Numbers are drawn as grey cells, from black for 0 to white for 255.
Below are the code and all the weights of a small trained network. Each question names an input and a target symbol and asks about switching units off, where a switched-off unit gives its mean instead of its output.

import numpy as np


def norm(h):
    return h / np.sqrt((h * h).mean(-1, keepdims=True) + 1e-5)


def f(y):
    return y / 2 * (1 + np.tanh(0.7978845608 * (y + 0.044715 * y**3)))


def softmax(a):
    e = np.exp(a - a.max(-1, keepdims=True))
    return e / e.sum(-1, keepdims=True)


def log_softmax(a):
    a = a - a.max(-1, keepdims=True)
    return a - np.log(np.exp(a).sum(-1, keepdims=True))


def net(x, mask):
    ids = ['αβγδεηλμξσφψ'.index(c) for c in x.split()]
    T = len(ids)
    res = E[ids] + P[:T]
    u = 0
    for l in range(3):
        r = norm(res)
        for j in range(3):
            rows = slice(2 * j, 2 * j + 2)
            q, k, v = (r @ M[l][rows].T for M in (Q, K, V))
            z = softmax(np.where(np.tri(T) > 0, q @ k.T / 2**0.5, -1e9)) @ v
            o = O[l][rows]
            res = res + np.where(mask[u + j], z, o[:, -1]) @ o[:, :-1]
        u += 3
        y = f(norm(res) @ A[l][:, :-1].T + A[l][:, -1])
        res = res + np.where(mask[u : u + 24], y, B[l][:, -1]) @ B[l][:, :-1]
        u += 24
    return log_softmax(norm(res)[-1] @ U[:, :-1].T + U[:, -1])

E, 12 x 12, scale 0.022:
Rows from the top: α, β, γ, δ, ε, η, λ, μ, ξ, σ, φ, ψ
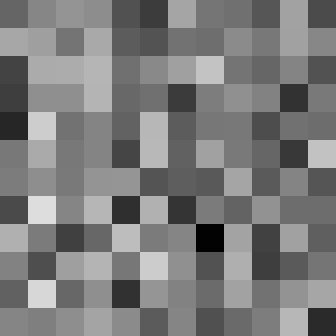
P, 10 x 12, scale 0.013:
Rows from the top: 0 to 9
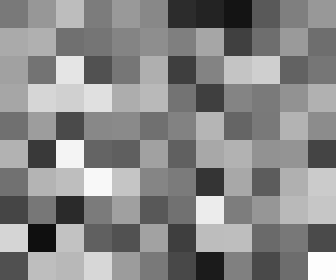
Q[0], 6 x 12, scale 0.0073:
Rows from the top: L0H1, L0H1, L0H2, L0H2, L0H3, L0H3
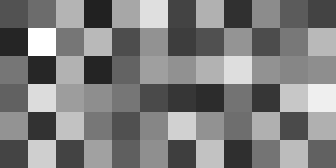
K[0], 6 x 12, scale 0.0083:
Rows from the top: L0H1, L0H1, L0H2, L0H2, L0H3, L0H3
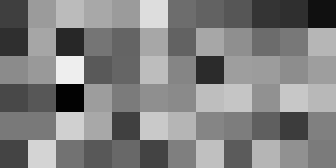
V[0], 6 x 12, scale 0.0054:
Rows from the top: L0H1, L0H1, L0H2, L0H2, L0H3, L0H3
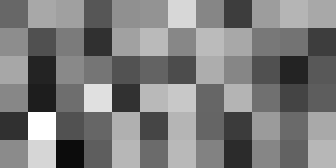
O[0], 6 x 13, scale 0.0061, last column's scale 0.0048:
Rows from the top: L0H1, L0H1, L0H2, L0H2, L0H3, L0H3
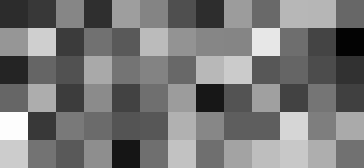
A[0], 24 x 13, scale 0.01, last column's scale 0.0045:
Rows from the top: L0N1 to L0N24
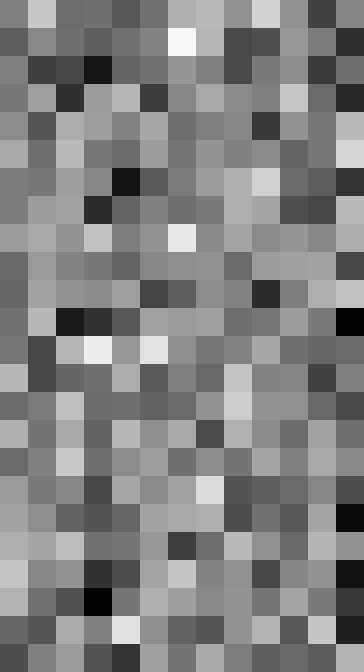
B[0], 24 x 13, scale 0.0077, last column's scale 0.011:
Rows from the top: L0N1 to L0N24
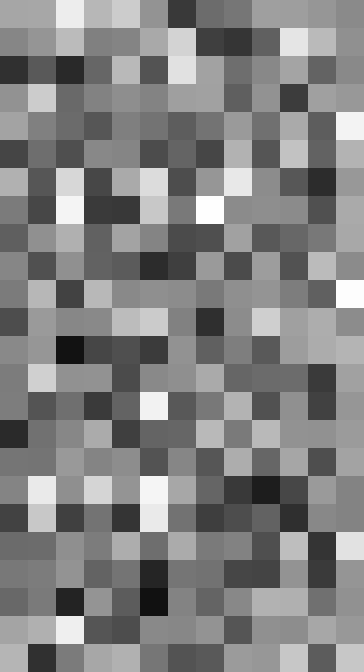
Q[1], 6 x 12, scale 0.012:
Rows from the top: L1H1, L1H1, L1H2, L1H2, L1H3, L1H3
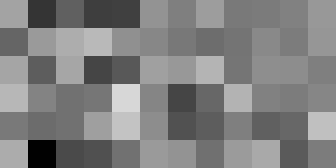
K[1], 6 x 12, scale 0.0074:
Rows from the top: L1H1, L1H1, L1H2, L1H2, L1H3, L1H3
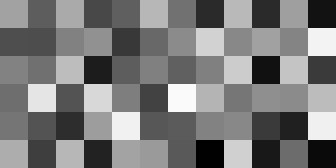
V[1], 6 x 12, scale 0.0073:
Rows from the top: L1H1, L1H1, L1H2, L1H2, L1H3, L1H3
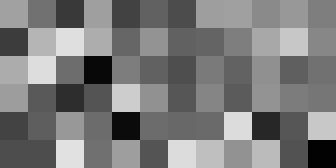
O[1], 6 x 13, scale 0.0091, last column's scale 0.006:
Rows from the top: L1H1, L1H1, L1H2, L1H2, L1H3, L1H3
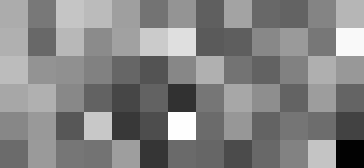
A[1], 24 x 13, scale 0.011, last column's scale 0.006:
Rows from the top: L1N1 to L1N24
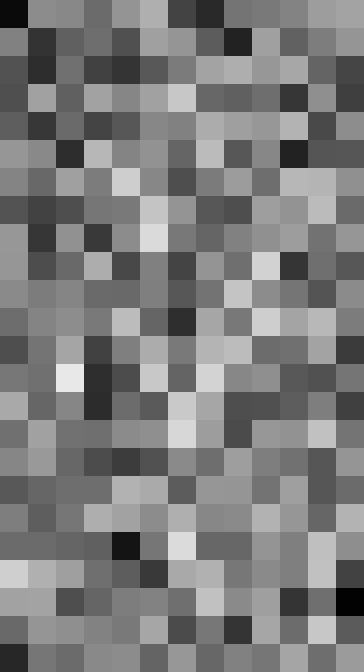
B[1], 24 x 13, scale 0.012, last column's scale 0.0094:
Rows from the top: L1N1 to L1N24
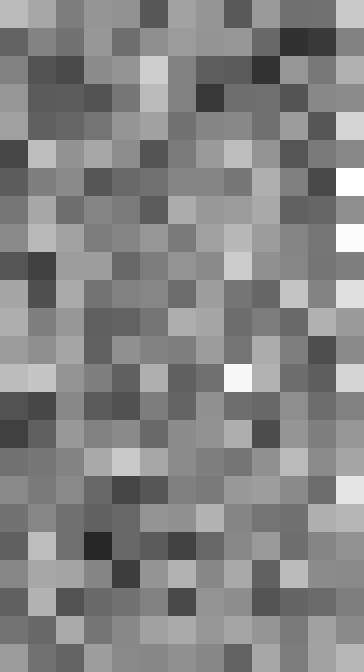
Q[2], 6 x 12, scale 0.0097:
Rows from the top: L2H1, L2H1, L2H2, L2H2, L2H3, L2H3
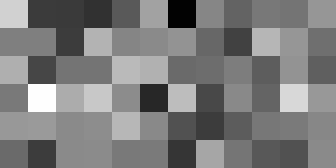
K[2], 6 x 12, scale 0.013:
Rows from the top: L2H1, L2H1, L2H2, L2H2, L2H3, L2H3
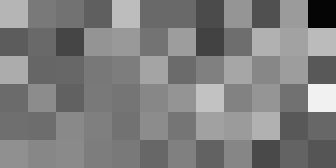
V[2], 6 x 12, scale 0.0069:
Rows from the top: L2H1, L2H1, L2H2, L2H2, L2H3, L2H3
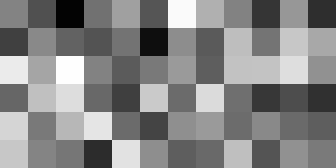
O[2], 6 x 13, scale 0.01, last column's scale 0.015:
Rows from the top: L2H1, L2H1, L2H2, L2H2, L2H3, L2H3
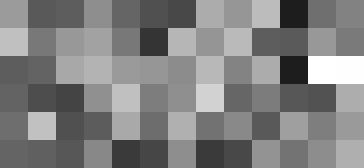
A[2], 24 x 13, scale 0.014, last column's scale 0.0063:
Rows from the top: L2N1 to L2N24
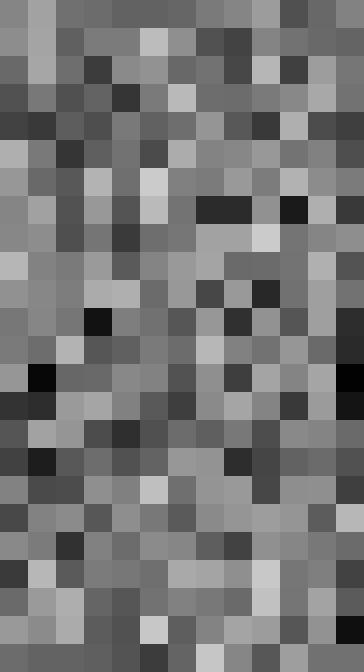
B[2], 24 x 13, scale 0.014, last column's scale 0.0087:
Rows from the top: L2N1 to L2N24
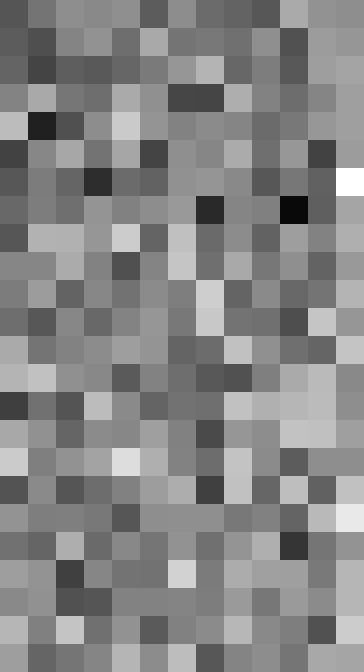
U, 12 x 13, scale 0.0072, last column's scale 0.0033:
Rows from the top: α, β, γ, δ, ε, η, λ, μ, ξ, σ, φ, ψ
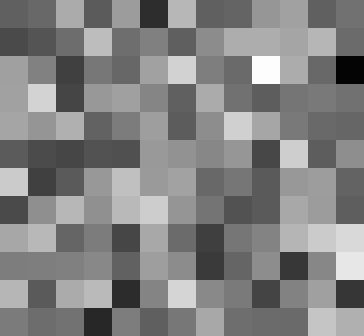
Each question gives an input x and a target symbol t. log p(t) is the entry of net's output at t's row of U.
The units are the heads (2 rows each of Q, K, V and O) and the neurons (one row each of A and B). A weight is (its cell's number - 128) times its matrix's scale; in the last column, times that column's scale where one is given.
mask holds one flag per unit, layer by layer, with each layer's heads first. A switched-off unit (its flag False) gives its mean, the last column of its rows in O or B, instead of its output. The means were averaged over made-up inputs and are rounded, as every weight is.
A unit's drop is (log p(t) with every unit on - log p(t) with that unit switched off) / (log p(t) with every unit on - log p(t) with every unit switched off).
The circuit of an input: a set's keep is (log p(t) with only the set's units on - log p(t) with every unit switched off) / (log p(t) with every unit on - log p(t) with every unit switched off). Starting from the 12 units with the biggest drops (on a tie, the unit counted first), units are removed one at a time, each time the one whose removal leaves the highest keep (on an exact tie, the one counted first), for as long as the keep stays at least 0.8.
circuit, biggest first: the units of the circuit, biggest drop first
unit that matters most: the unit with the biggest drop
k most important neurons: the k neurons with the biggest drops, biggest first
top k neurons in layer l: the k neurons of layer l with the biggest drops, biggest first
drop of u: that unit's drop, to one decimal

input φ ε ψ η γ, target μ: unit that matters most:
L0N2
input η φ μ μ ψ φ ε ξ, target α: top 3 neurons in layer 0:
(L0N22 L0N3 L0N14)
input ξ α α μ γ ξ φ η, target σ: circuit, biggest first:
(L0N19 L0N18 L2N8)
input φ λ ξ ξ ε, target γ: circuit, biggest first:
(L2N21 L0N12 L1N1)
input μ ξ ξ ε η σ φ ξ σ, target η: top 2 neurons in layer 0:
(L0N13 L0N24)
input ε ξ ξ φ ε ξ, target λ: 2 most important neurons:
(L0N11 L1N15)
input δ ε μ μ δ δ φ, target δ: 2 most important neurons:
(L0N9 L2N11)
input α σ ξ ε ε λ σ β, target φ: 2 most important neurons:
(L0N4 L1N21)
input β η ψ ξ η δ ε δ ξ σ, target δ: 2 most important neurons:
(L2N11 L0N13)
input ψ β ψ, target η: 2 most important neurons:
(L0N13 L1N3)
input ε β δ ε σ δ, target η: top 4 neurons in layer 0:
(L0N13 L0N6 L0N1 L0N9)
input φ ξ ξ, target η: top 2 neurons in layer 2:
(L2N7 L2N23)
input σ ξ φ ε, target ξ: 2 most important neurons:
(L0N22 L2N16)
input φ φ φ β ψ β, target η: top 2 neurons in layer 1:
(L1N3 L1N5)
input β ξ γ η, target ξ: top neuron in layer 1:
(L1N7)
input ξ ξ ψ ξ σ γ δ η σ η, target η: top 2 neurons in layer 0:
(L0N20 L0N17)
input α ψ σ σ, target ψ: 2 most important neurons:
(L0N23 L0N13)
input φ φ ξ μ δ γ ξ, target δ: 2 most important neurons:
(L2N11 L0N21)
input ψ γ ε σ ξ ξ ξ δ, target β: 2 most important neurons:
(L2N15 L1N10)
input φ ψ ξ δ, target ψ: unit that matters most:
L1H3
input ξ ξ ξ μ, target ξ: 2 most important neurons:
(L2N16 L0N22)
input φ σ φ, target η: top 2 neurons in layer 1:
(L1N3 L1N5)
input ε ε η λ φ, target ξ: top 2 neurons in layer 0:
(L0N21 L0N9)
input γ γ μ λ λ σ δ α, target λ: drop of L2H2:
0.3
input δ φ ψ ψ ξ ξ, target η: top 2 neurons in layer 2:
(L2N7 L2N18)
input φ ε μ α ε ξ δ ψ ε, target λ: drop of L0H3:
0.4
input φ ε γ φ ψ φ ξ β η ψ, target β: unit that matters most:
L0H3
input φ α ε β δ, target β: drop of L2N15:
0.3
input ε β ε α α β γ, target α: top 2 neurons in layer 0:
(L0N9 L0N3)
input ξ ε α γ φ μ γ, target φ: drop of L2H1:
0.2
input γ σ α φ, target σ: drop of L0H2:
0.2
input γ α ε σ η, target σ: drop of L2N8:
0.1
